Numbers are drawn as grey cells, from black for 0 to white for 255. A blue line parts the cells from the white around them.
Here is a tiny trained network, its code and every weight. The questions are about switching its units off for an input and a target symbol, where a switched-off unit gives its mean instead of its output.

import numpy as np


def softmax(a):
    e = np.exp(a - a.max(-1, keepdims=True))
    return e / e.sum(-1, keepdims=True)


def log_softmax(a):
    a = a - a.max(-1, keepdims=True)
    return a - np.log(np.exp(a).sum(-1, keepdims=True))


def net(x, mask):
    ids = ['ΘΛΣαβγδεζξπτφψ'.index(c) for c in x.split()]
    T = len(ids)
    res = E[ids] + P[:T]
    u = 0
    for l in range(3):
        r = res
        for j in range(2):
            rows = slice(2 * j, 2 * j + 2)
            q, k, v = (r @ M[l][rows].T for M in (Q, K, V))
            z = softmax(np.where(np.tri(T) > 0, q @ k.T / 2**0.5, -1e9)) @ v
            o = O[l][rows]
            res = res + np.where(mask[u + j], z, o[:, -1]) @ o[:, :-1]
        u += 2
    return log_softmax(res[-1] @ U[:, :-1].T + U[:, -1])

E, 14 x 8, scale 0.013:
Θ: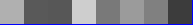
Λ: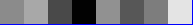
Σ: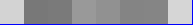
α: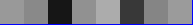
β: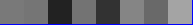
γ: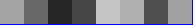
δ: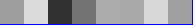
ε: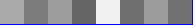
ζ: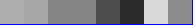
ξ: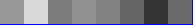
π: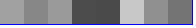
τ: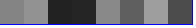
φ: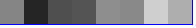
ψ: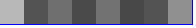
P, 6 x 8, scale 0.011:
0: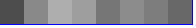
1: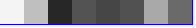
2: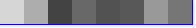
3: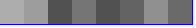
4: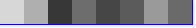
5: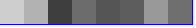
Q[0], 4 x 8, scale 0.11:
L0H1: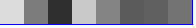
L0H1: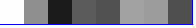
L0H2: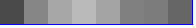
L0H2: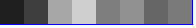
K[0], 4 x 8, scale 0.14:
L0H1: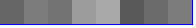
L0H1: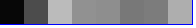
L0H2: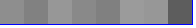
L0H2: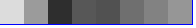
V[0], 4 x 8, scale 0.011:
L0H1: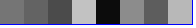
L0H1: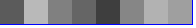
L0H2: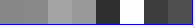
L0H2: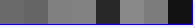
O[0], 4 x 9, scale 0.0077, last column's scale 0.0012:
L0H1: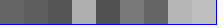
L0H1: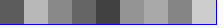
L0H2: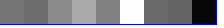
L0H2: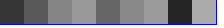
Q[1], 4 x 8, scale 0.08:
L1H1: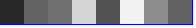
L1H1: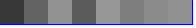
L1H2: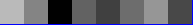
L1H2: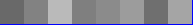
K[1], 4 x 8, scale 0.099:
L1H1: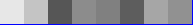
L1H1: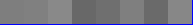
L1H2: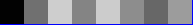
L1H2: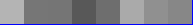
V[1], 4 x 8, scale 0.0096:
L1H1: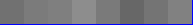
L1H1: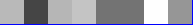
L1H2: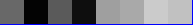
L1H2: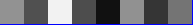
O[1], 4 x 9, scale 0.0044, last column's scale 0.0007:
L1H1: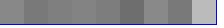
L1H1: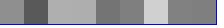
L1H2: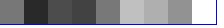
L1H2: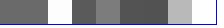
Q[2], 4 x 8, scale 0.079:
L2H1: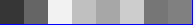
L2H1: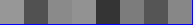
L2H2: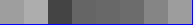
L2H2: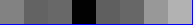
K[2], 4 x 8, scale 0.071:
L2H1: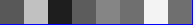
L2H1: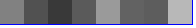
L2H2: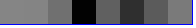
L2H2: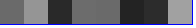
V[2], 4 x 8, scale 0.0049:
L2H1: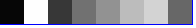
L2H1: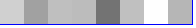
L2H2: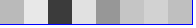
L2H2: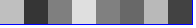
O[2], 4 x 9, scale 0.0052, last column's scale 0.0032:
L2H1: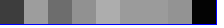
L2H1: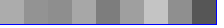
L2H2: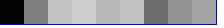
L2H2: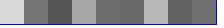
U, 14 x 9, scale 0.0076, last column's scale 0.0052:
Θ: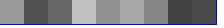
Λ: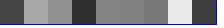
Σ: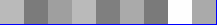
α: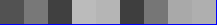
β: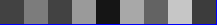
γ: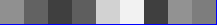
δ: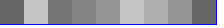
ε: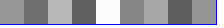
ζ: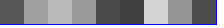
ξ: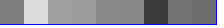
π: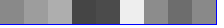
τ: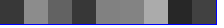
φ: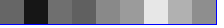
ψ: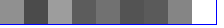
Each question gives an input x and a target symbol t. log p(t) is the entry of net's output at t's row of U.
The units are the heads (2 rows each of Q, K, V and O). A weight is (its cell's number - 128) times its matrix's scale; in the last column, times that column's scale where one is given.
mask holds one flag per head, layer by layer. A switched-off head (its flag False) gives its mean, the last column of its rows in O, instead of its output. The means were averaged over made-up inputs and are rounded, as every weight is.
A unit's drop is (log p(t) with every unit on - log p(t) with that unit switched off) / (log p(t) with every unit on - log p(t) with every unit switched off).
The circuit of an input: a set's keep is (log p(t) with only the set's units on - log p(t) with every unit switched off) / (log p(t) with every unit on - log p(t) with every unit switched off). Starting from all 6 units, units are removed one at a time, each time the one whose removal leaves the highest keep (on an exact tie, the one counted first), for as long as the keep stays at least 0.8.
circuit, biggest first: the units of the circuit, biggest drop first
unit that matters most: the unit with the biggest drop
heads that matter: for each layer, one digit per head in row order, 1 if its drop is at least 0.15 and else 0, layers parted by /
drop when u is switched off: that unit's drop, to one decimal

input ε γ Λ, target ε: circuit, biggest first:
(L0H1)
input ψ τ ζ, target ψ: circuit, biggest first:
(L1H2, L2H1, L0H1)
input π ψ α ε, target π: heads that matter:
11 / 01 / 00
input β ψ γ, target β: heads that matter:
10 / 00 / 00
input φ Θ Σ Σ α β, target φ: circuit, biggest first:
(L1H2, L1H1)
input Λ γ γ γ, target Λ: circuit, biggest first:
(L0H2, L0H1, L2H2)
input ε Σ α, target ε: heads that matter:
10 / 00 / 00
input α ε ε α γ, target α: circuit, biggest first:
(L0H2, L1H2, L2H2)
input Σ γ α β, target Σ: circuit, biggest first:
(L0H2, L2H1, L1H1)
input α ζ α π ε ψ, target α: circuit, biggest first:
(L1H2, L0H2)
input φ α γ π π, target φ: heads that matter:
00 / 11 / 00
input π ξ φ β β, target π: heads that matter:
01 / 01 / 00
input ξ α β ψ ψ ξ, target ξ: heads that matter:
00 / 01 / 00
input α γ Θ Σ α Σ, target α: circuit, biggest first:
(L1H2, L0H2)
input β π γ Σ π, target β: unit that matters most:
L0H1
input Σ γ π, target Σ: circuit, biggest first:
(L0H2, L2H1, L0H1)
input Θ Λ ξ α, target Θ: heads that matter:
01 / 00 / 01
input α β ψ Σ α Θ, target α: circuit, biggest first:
(L0H2, L1H2)
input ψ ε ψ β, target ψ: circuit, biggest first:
(L1H2, L2H1, L2H2)
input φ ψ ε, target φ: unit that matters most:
L1H2
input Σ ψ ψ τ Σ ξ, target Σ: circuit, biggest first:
(L0H2, L2H1, L1H1)
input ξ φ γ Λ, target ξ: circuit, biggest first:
(L1H2, L0H2)
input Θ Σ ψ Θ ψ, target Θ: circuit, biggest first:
(L0H2, L2H2)
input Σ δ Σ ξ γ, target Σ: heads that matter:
01 / 10 / 10
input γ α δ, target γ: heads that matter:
11 / 11 / 00
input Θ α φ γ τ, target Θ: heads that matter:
11 / 00 / 01
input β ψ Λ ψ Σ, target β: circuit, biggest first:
(L0H1)
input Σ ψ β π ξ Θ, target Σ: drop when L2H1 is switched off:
0.2
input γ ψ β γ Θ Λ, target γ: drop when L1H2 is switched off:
0.3
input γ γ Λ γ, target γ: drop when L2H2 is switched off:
0.0
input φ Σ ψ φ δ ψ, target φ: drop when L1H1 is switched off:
0.3
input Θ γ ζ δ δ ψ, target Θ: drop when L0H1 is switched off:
0.2
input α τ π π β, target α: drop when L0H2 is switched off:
0.5
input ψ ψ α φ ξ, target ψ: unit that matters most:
L1H2
